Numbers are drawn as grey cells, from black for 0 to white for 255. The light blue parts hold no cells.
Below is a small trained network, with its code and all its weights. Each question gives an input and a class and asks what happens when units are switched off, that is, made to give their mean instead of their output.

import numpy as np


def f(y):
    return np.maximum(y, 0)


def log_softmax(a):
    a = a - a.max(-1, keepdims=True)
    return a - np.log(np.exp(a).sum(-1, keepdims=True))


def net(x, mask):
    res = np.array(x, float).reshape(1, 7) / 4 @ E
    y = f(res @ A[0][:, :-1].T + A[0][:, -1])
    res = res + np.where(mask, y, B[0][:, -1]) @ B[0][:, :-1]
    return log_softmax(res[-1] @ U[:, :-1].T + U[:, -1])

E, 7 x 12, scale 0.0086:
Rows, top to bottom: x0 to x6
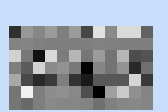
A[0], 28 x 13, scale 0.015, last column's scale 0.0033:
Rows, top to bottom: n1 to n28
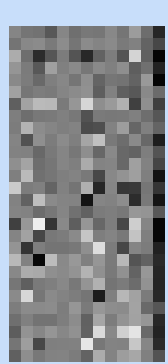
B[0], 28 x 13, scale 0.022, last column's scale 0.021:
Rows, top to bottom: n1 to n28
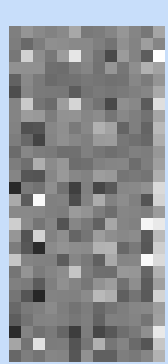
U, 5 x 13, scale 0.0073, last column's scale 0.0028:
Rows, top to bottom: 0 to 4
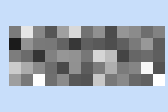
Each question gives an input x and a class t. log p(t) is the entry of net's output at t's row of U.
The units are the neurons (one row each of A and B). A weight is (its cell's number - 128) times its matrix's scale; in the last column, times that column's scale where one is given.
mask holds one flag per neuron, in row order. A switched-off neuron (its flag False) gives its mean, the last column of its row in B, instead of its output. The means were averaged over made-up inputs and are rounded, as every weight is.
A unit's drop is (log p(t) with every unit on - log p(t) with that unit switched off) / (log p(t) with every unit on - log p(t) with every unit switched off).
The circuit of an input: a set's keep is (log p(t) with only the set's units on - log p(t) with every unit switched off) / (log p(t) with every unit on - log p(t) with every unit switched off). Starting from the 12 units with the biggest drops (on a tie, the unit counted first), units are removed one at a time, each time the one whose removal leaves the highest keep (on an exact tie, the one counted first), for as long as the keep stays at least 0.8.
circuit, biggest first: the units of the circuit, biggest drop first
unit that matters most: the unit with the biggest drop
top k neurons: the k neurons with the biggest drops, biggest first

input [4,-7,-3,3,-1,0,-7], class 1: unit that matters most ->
n20
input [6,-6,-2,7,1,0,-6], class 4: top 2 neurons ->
[n15, n14]
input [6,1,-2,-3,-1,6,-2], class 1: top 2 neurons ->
[n26, n19]
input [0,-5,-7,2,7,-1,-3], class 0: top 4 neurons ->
[n3, n20, n1, n8]
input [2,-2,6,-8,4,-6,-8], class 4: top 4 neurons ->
[n27, n18, n17, n23]
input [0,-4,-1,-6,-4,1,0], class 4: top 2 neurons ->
[n27, n3]
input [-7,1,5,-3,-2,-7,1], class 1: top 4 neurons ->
[n14, n23, n6, n9]
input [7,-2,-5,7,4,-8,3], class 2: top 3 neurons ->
[n19, n14, n10]
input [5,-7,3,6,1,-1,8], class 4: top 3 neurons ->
[n15, n14, n6]
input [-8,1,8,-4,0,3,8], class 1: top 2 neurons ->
[n14, n17]
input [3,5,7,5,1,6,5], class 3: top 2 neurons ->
[n20, n19]
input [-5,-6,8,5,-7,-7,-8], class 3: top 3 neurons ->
[n20, n3, n4]
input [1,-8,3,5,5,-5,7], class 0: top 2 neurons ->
[n3, n23]
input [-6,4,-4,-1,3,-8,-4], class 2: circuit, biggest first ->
[n19]
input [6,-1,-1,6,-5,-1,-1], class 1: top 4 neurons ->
[n26, n3, n27, n18]
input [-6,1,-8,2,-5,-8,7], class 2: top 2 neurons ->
[n19, n20]
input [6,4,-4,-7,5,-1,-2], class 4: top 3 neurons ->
[n27, n18, n14]
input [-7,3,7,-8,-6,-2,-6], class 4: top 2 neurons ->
[n27, n18]
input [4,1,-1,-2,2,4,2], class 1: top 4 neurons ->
[n26, n19, n10, n28]
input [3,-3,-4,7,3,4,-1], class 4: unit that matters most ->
n15
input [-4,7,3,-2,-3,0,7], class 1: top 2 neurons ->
[n3, n17]
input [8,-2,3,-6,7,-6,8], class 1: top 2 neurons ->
[n26, n7]
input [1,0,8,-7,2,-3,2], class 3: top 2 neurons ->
[n20, n15]
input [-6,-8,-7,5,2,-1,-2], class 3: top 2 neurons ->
[n17, n26]
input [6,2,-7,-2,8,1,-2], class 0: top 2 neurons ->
[n3, n20]
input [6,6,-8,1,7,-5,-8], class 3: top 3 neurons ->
[n17, n7, n21]
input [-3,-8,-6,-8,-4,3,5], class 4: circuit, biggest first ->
[n27]
